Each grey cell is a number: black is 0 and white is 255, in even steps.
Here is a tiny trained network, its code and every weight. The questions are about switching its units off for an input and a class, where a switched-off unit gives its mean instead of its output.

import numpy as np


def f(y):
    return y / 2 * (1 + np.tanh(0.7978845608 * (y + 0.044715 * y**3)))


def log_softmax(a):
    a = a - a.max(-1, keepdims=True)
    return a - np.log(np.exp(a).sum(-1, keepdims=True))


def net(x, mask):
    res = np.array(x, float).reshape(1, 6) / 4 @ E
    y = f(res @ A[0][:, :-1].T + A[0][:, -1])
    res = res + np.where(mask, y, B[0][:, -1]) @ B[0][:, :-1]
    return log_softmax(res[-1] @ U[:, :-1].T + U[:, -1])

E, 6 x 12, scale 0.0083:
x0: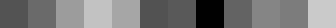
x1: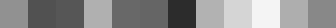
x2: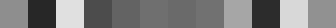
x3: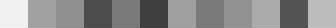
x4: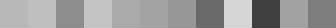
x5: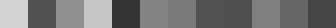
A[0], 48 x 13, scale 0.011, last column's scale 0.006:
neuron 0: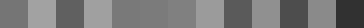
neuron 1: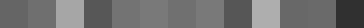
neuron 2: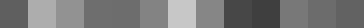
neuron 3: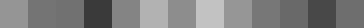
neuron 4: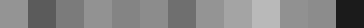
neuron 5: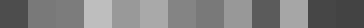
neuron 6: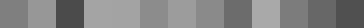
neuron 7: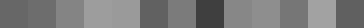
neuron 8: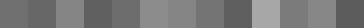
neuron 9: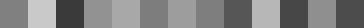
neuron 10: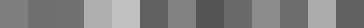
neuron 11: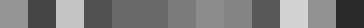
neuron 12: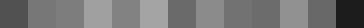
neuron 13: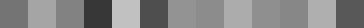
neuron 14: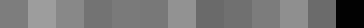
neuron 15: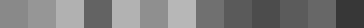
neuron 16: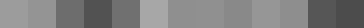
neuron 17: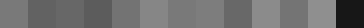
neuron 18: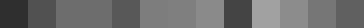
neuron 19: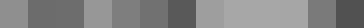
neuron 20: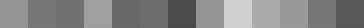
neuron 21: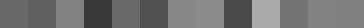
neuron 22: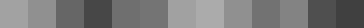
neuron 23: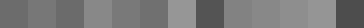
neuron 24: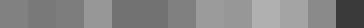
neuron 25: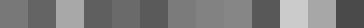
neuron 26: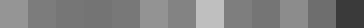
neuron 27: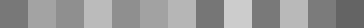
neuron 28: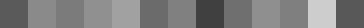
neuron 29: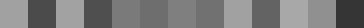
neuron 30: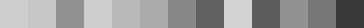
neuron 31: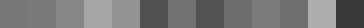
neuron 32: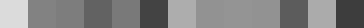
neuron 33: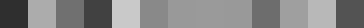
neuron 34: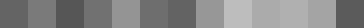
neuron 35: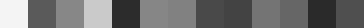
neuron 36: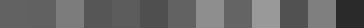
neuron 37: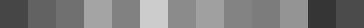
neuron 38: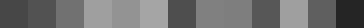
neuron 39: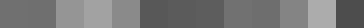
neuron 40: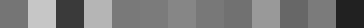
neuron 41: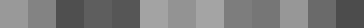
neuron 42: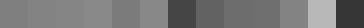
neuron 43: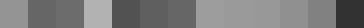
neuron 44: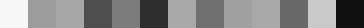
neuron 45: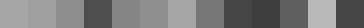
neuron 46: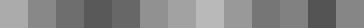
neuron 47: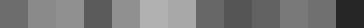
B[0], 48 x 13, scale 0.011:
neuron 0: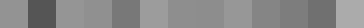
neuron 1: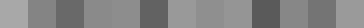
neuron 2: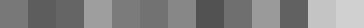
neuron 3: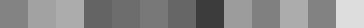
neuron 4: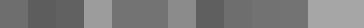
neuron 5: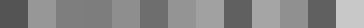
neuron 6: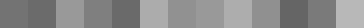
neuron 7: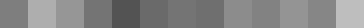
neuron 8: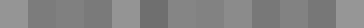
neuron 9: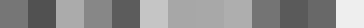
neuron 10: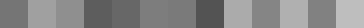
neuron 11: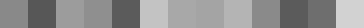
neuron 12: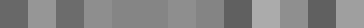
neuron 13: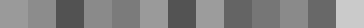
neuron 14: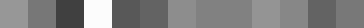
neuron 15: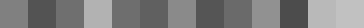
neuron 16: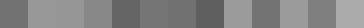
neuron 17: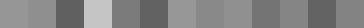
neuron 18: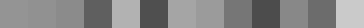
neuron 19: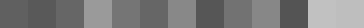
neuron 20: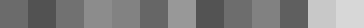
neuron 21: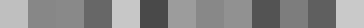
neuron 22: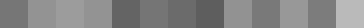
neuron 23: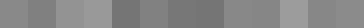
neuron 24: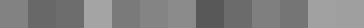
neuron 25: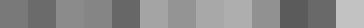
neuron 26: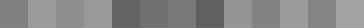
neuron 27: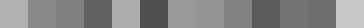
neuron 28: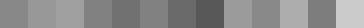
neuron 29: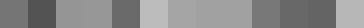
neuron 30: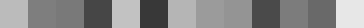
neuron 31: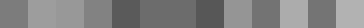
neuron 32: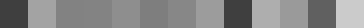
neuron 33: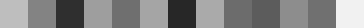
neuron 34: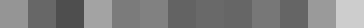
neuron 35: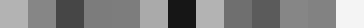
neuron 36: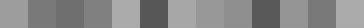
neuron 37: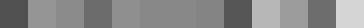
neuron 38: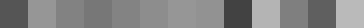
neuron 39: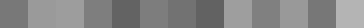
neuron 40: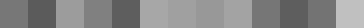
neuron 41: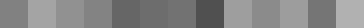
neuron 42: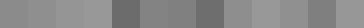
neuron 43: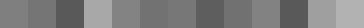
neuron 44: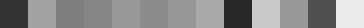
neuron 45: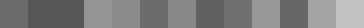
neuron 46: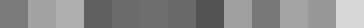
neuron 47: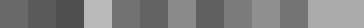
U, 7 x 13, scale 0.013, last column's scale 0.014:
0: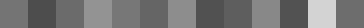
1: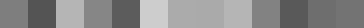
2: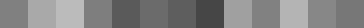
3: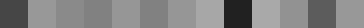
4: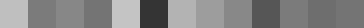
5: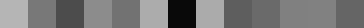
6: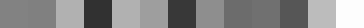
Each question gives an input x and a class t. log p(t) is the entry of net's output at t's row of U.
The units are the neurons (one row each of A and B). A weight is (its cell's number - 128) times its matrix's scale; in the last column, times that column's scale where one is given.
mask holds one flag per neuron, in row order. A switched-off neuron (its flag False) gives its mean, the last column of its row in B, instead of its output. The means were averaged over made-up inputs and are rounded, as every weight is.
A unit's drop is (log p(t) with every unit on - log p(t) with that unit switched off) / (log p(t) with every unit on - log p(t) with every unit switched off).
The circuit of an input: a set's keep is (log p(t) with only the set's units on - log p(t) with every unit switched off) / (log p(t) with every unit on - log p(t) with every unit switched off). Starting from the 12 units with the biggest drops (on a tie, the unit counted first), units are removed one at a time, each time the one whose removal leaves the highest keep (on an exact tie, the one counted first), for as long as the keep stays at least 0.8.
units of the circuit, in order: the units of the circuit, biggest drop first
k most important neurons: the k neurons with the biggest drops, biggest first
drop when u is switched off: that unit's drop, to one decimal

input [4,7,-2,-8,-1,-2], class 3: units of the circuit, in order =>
(neuron 38)
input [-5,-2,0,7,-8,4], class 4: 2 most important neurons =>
(neuron 21; neuron 36)
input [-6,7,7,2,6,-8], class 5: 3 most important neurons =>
(neuron 33; neuron 13; neuron 34)
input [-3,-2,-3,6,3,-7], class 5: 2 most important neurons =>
(neuron 33; neuron 13)
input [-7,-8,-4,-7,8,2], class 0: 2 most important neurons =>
(neuron 2; neuron 15)
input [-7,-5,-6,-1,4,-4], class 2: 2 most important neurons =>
(neuron 3; neuron 46)
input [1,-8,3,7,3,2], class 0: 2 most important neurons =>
(neuron 15; neuron 45)
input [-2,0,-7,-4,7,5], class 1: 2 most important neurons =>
(neuron 40; neuron 6)
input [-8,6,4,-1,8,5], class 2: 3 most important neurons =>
(neuron 46; neuron 3; neuron 41)
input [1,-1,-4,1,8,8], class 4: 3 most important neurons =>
(neuron 30; neuron 33; neuron 27)
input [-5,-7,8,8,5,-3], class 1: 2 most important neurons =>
(neuron 11; neuron 29)
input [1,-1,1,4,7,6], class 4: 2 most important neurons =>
(neuron 30; neuron 33)
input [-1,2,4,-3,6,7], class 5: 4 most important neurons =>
(neuron 35; neuron 21; neuron 18; neuron 36)
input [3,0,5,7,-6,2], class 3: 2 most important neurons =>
(neuron 44; neuron 32)
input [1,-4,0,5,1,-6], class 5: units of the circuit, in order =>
(neuron 33)
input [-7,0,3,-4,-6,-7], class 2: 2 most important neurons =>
(neuron 3; neuron 35)
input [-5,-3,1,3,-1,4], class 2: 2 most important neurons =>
(neuron 33; neuron 46)
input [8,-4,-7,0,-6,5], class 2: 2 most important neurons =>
(neuron 10; neuron 31)
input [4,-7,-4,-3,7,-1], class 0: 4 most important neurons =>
(neuron 15; neuron 2; neuron 47; neuron 45)
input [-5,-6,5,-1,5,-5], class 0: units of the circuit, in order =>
(neuron 15)
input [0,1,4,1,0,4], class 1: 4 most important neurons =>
(neuron 33; neuron 11; neuron 13; neuron 34)
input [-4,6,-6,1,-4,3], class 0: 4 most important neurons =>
(neuron 20; neuron 19; neuron 43; neuron 11)
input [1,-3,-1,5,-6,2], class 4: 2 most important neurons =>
(neuron 21; neuron 36)
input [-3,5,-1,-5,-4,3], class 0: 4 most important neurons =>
(neuron 44; neuron 19; neuron 20; neuron 32)
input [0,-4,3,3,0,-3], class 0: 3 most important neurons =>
(neuron 35; neuron 45; neuron 15)
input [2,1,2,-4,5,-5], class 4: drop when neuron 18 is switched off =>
-0.1
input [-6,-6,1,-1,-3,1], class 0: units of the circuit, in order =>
(neuron 2)
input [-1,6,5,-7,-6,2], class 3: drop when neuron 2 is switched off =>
0.2
